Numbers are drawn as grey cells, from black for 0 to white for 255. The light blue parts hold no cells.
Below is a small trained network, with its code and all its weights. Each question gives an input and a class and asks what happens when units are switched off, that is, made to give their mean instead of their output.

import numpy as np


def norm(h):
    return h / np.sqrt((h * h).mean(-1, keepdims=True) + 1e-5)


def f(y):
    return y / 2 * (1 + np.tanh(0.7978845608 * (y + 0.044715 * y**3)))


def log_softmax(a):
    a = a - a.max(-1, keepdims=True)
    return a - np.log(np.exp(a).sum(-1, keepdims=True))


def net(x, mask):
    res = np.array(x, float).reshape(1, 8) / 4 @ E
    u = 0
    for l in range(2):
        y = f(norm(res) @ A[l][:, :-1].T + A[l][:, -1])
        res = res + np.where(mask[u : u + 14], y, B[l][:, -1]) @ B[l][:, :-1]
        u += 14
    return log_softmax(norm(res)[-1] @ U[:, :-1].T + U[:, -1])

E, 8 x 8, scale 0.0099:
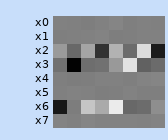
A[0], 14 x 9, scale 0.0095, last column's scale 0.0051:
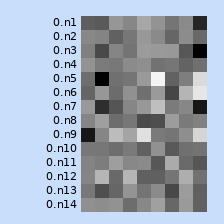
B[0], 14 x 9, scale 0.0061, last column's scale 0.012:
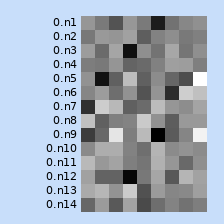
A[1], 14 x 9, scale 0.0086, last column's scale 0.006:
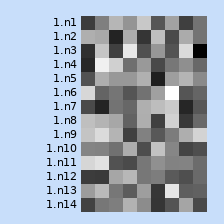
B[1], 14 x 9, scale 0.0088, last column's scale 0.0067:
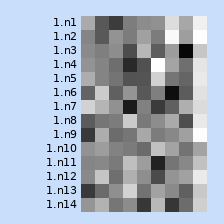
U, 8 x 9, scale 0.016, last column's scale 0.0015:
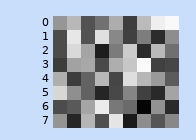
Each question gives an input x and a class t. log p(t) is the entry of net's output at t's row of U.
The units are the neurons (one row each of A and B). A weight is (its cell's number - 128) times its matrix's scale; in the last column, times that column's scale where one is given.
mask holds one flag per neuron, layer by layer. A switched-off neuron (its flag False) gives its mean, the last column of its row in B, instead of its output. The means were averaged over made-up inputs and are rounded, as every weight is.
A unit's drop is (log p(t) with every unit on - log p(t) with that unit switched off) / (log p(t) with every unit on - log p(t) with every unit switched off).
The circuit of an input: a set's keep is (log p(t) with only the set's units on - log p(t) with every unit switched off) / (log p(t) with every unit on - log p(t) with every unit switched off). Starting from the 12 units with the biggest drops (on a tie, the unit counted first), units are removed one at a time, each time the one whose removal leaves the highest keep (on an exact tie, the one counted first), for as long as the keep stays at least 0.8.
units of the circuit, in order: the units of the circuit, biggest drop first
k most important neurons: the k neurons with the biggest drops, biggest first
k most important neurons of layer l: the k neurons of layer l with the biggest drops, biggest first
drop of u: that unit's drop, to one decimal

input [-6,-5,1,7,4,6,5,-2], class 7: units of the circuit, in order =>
[1.n7]
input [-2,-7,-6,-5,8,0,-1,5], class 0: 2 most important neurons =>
[0.n9; 1.n2]
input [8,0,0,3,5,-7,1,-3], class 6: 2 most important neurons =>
[0.n5; 1.n2]
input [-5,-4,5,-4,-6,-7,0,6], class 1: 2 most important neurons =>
[0.n9; 1.n6]
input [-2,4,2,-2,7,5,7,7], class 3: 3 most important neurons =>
[1.n4; 1.n1; 0.n6]
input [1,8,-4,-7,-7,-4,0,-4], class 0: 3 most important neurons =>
[0.n9; 0.n12; 1.n2]
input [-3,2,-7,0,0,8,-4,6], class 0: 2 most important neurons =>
[0.n5; 1.n2]
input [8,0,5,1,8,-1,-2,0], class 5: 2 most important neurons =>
[0.n9; 1.n7]
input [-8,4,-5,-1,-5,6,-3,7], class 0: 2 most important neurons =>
[0.n5; 1.n2]
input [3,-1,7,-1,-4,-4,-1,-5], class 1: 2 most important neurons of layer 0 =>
[0.n9; 0.n5]
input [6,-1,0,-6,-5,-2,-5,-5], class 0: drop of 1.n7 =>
-0.1
